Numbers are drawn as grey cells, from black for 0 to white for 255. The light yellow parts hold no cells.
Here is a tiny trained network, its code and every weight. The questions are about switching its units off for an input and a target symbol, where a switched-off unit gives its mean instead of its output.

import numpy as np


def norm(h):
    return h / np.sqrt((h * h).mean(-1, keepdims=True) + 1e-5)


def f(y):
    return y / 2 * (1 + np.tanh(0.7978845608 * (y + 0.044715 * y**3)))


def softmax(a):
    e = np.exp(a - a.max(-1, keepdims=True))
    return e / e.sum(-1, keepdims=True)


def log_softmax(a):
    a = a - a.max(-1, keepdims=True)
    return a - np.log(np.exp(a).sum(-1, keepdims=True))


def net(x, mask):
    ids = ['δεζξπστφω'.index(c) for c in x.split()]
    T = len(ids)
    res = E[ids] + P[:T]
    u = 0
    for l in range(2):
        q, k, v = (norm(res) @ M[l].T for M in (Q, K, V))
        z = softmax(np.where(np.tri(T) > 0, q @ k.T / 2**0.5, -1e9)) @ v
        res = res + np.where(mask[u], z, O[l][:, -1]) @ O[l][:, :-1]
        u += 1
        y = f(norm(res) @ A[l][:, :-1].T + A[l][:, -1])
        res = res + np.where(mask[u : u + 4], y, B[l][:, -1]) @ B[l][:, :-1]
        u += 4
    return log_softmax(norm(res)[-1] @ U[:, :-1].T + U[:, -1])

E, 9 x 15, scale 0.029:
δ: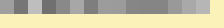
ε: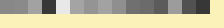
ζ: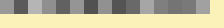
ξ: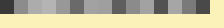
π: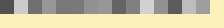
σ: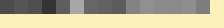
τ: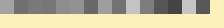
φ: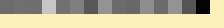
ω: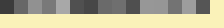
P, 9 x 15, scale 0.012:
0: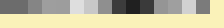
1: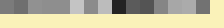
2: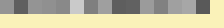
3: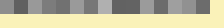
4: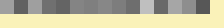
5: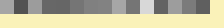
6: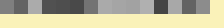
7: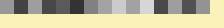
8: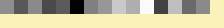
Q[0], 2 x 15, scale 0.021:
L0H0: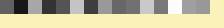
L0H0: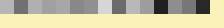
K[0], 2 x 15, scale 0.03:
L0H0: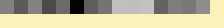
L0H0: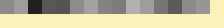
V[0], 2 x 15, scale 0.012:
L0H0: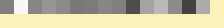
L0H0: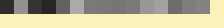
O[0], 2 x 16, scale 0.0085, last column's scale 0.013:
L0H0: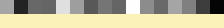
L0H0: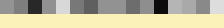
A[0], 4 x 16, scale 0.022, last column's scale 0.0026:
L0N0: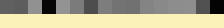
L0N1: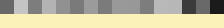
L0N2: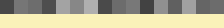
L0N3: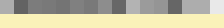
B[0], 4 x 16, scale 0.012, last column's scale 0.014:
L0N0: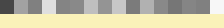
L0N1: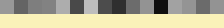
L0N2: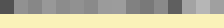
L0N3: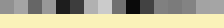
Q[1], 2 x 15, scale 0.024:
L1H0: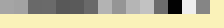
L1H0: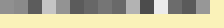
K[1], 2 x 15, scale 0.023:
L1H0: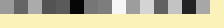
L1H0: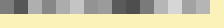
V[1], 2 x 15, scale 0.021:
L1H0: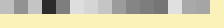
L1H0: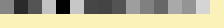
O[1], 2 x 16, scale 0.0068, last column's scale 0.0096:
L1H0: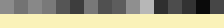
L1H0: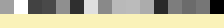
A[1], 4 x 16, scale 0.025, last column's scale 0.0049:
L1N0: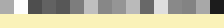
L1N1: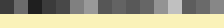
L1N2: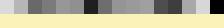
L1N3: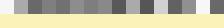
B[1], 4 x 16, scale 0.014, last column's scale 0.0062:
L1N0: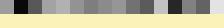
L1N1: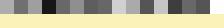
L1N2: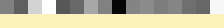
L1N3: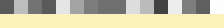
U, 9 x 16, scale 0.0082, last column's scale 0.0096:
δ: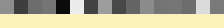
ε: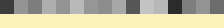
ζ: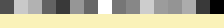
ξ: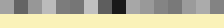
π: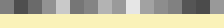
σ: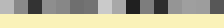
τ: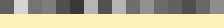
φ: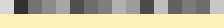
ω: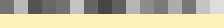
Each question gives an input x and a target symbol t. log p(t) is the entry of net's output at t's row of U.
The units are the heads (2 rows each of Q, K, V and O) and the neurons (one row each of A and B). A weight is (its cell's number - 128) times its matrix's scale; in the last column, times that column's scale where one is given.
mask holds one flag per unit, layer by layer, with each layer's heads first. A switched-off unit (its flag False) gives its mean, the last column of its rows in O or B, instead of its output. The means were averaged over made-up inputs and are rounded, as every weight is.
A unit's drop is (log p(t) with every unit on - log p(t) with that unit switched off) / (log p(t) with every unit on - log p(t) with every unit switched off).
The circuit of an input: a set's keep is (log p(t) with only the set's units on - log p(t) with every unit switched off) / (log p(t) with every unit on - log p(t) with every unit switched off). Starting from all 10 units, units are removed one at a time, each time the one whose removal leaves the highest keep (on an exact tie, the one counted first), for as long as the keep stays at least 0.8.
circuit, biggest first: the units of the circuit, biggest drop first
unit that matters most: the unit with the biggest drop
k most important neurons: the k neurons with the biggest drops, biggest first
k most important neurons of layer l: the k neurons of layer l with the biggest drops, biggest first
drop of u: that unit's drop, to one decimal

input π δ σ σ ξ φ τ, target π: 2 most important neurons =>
(L1N3; L1N0)
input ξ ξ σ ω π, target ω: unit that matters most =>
L0N0
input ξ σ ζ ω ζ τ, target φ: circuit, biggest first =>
(L1N0; L1H0; L0H0)
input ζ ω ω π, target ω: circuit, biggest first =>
(L0N0; L1N3; L1H0)
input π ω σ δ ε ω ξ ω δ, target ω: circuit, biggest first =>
(L1N3; L1H0)
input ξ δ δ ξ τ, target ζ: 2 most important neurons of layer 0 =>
(L0N0; L0N1)
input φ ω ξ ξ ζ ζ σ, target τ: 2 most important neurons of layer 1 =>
(L1N1; L1N2)
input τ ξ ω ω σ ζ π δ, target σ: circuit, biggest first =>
(L0N3; L0H0)
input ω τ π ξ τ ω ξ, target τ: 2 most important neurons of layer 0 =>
(L0N0; L0N1)
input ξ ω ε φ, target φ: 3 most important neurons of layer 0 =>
(L0N0; L0N1; L0N2)
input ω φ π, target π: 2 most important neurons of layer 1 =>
(L1N3; L1N0)
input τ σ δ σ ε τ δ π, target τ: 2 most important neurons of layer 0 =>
(L0N3; L0N0)
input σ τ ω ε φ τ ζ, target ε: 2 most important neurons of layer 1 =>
(L1N0; L1N3)
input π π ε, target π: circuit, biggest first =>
(L0H0)
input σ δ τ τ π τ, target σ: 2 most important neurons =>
(L0N3; L1N2)
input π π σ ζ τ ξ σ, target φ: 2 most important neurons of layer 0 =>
(L0N2; L0N0)
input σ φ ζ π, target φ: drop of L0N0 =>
0.1
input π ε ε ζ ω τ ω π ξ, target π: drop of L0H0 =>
1.4
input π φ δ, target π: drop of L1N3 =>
1.0
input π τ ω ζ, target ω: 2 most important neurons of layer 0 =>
(L0N0; L0N1)
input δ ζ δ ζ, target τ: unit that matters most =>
L1H0
